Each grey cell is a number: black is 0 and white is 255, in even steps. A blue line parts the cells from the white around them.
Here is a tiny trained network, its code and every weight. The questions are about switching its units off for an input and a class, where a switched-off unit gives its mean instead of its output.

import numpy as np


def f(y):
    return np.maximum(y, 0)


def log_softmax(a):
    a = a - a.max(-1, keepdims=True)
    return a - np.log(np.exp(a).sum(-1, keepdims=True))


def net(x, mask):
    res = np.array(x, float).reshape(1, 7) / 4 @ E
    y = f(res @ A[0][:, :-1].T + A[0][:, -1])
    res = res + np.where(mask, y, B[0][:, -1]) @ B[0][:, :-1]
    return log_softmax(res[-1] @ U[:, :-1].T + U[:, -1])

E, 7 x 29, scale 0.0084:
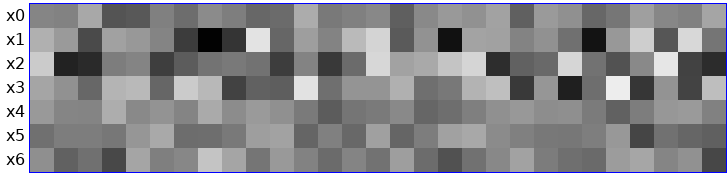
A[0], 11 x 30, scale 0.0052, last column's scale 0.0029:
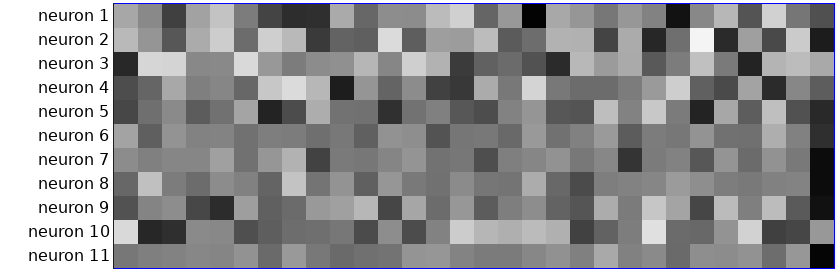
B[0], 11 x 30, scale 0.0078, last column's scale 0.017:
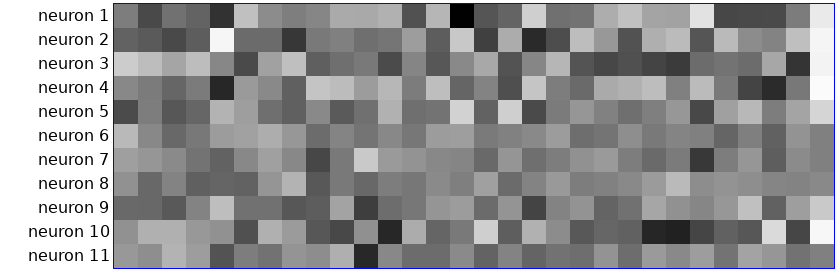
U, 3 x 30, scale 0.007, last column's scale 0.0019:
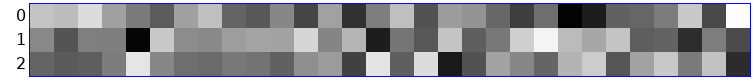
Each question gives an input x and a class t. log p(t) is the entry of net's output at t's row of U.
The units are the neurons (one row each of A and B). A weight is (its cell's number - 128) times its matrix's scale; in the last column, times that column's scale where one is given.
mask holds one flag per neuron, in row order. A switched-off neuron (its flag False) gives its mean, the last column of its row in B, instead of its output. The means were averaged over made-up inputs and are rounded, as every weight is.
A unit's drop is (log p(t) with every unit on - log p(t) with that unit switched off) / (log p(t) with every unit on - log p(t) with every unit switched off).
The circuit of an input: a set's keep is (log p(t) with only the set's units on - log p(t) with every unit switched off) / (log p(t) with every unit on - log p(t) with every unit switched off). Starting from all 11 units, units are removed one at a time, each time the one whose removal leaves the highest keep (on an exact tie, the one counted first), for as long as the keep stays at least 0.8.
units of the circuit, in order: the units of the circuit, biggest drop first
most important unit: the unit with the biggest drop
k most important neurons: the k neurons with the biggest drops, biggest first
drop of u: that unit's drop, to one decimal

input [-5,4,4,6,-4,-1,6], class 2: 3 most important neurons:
neuron 2; neuron 3; neuron 4
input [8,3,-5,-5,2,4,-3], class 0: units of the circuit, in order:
neuron 3
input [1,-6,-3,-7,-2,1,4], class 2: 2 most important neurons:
neuron 5; neuron 1
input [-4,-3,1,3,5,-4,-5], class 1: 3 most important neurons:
neuron 5; neuron 4; neuron 9
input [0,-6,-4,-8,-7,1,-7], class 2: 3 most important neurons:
neuron 5; neuron 1; neuron 9
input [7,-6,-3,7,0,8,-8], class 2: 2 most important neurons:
neuron 2; neuron 1
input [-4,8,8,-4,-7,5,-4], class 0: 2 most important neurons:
neuron 10; neuron 4
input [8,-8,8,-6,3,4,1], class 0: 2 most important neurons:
neuron 10; neuron 1
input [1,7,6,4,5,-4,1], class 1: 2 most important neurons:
neuron 1; neuron 3
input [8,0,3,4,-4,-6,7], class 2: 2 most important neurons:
neuron 3; neuron 2
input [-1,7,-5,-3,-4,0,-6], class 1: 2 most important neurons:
neuron 1; neuron 10
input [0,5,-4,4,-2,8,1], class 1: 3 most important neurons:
neuron 1; neuron 10; neuron 5
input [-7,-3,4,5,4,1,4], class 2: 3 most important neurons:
neuron 2; neuron 3; neuron 1
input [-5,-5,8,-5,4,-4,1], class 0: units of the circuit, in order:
neuron 10
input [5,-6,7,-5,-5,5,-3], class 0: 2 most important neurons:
neuron 10; neuron 1
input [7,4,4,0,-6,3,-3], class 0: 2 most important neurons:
neuron 10; neuron 4
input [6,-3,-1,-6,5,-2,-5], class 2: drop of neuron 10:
0.0
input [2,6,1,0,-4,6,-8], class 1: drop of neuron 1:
0.1
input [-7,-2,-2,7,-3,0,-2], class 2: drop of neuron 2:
0.5
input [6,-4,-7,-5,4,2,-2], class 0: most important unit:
neuron 3
